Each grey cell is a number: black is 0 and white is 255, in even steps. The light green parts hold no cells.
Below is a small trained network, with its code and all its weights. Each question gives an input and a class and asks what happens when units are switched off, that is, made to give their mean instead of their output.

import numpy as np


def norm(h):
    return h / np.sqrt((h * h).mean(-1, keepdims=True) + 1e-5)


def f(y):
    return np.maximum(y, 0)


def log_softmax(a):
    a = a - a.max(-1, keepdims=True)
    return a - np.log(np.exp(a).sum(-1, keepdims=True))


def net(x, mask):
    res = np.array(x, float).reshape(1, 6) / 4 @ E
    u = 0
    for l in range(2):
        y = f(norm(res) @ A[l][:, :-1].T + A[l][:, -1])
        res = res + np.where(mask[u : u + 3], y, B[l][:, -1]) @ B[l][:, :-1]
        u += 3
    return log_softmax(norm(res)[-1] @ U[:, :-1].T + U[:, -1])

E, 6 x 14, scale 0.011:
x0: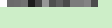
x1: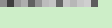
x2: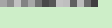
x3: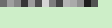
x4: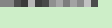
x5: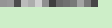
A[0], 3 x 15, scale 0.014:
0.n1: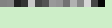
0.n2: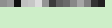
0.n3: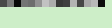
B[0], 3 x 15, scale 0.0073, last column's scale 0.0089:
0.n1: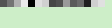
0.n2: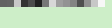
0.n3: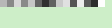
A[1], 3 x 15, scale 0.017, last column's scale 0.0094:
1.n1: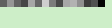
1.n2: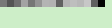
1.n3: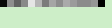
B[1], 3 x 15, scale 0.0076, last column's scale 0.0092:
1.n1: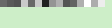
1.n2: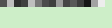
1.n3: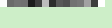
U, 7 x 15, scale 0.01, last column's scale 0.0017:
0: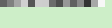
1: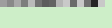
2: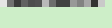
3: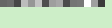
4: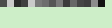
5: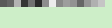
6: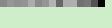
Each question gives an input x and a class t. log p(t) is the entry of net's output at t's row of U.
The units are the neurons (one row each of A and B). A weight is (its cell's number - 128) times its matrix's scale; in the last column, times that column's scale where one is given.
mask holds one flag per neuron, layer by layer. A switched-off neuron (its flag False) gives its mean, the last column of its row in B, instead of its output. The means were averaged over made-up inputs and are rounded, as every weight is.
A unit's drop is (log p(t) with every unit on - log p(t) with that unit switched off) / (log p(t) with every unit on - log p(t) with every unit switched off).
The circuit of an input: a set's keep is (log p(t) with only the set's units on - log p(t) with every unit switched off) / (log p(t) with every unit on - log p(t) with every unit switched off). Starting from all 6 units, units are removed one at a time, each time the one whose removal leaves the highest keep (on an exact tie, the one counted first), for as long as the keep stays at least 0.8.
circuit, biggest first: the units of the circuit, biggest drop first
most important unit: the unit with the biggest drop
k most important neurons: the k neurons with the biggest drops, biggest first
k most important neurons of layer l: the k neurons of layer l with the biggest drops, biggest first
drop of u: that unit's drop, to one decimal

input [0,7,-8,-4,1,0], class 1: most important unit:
0.n3
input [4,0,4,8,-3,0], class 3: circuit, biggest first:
[1.n1, 0.n3]
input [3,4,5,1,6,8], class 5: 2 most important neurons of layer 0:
[0.n2, 0.n3]
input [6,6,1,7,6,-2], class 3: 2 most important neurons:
[1.n1, 1.n3]
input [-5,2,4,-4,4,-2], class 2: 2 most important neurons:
[1.n3, 0.n3]
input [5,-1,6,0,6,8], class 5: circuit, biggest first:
[0.n2, 0.n3]
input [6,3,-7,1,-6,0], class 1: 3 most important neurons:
[0.n3, 0.n1, 1.n3]
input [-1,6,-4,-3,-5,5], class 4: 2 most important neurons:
[1.n2, 0.n1]
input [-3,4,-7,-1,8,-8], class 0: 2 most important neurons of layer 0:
[0.n1, 0.n2]
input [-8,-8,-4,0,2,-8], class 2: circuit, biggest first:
[1.n3, 0.n2, 1.n2]
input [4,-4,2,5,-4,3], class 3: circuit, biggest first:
[1.n1, 0.n1, 0.n3]
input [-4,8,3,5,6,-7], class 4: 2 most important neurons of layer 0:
[0.n2, 0.n3]
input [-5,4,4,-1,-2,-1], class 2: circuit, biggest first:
[1.n3, 0.n3]
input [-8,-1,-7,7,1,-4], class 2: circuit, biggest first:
[1.n3]
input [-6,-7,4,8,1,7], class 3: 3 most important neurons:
[1.n1, 0.n3, 1.n2]
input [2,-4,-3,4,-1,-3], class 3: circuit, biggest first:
[1.n1, 0.n2]
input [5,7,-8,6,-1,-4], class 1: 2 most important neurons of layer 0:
[0.n3, 0.n2]
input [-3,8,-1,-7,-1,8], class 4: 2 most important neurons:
[1.n2, 1.n1]
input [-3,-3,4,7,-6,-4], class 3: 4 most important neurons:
[1.n1, 0.n1, 0.n3, 0.n2]
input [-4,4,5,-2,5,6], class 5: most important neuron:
[0.n2]
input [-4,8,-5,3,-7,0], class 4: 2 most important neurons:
[1.n2, 0.n1]
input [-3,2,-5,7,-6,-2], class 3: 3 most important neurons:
[1.n1, 0.n1, 0.n2]
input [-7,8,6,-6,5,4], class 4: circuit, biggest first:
[1.n2, 0.n3]
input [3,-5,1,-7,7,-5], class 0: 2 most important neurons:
[0.n1, 1.n1]
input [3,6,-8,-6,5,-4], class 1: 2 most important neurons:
[0.n3, 1.n1]
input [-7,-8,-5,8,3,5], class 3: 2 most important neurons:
[1.n1, 1.n2]
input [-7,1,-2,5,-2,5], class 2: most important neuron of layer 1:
[1.n3]
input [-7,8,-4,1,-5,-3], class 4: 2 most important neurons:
[1.n2, 0.n1]
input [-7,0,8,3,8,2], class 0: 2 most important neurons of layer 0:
[0.n1, 0.n3]
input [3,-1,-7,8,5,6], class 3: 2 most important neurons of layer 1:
[1.n1, 1.n3]
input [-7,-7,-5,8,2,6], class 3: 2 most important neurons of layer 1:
[1.n1, 1.n2]
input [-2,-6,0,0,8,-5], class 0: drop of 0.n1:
1.1
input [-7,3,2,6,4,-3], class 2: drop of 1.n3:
1.1
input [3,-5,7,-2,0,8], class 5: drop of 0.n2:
1.0
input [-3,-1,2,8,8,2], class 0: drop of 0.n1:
1.0
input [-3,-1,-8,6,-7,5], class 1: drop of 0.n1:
0.2
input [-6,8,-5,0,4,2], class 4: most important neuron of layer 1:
[1.n2]
